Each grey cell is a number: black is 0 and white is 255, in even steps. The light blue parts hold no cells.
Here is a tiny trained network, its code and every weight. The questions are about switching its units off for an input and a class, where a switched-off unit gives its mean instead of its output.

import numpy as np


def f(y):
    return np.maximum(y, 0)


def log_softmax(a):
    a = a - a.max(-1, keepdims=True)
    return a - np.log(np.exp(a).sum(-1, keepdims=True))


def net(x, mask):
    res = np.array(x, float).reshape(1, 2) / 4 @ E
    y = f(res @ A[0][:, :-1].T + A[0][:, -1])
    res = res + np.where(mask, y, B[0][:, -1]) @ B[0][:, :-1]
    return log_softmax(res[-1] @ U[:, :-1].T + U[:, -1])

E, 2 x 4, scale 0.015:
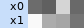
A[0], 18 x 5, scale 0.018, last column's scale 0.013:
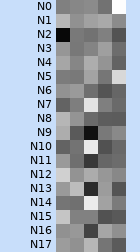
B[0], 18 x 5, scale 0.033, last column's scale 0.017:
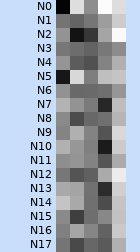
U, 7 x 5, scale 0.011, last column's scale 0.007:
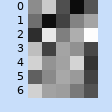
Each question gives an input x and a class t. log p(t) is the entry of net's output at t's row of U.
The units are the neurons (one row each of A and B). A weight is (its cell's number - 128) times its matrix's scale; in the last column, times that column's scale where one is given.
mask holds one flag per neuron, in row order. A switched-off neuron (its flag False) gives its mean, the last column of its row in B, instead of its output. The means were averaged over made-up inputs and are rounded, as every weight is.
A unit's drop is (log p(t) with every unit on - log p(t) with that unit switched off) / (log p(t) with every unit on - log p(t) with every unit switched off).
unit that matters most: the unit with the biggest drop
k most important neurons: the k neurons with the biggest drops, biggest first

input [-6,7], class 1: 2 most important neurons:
N12; N15
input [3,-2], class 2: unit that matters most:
N13
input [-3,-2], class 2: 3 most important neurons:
N10; N7; N14
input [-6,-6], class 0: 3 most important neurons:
N9; N12; N13
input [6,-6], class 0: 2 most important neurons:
N10; N7
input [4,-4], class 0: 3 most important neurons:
N12; N10; N7
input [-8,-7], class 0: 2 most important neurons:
N9; N13
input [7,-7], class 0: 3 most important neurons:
N10; N7; N14
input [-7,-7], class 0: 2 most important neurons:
N9; N13
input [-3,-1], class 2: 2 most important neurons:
N10; N7
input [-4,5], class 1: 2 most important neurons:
N12; N10
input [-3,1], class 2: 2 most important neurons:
N10; N7
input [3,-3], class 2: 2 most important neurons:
N13; N5
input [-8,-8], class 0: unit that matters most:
N9
